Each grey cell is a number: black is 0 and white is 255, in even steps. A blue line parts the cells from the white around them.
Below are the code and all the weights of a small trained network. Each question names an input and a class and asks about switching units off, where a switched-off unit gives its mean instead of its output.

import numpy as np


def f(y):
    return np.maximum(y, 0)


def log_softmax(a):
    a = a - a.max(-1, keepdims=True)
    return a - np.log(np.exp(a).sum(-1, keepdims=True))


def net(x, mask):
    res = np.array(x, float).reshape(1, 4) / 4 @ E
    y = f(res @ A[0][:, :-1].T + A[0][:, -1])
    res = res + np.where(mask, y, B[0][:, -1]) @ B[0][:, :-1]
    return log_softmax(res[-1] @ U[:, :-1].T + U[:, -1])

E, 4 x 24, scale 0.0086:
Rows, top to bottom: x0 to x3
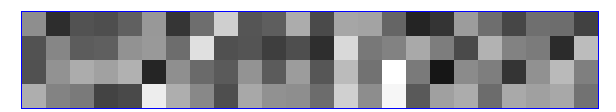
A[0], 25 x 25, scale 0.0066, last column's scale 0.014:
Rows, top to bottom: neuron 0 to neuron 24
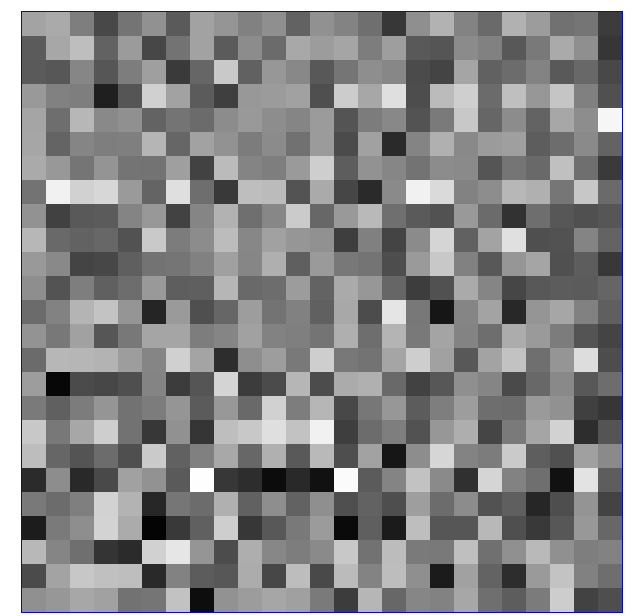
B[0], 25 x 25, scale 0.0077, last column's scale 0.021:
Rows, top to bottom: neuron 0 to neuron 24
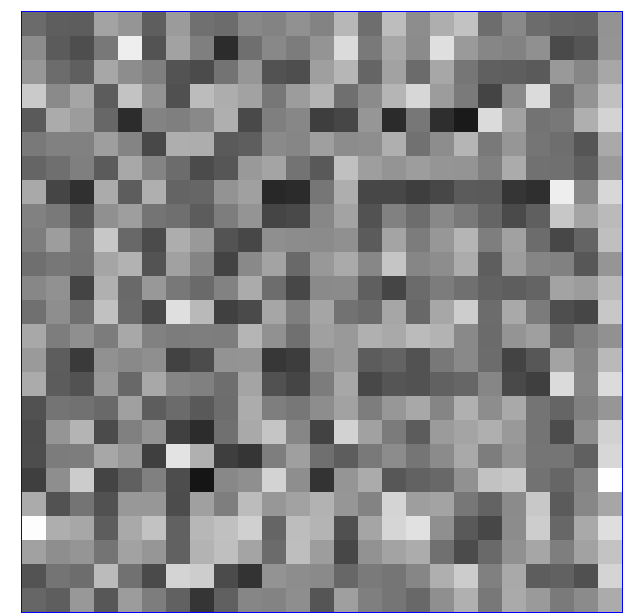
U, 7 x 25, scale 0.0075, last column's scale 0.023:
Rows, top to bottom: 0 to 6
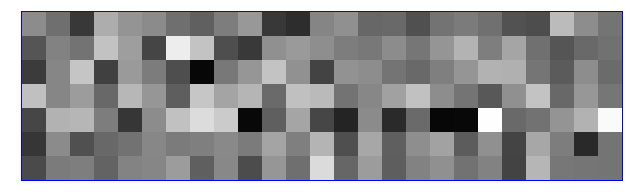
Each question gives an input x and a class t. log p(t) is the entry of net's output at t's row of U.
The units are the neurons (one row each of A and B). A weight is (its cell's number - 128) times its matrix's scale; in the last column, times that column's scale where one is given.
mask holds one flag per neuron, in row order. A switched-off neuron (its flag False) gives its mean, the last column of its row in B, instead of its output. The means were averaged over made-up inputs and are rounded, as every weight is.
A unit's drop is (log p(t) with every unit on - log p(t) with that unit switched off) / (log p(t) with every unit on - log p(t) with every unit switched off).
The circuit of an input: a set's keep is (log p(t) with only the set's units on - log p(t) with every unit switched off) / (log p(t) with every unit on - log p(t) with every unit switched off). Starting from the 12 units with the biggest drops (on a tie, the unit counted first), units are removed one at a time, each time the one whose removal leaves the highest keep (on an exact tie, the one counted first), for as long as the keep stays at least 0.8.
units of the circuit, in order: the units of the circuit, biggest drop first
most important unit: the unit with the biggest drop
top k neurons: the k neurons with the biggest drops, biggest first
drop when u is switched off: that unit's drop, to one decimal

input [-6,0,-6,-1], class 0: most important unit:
neuron 7
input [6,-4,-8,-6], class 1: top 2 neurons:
neuron 18; neuron 9
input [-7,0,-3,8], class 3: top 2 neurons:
neuron 3; neuron 22
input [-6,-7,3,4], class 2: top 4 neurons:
neuron 17; neuron 15; neuron 24; neuron 4
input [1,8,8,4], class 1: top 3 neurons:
neuron 23; neuron 12; neuron 17
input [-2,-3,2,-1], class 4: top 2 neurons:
neuron 19; neuron 4
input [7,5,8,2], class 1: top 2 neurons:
neuron 23; neuron 12
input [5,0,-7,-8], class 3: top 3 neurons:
neuron 21; neuron 20; neuron 23
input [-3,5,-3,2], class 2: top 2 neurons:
neuron 19; neuron 4
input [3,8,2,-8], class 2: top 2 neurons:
neuron 19; neuron 3
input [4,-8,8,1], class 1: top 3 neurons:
neuron 23; neuron 12; neuron 19
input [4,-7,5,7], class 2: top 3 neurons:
neuron 17; neuron 21; neuron 24
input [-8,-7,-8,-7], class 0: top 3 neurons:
neuron 7; neuron 14; neuron 23
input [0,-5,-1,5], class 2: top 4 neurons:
neuron 21; neuron 17; neuron 4; neuron 24
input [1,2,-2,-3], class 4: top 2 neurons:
neuron 3; neuron 17
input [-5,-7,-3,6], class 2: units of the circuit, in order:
neuron 17
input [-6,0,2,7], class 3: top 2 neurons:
neuron 3; neuron 22
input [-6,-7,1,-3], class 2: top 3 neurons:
neuron 17; neuron 15; neuron 24
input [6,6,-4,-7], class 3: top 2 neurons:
neuron 21; neuron 7
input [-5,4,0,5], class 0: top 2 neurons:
neuron 7; neuron 21
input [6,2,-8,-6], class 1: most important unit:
neuron 18
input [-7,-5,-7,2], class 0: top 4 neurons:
neuron 7; neuron 14; neuron 23; neuron 12
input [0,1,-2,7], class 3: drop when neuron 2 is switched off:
0.0
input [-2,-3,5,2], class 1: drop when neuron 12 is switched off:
0.1
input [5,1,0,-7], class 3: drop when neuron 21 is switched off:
1.7
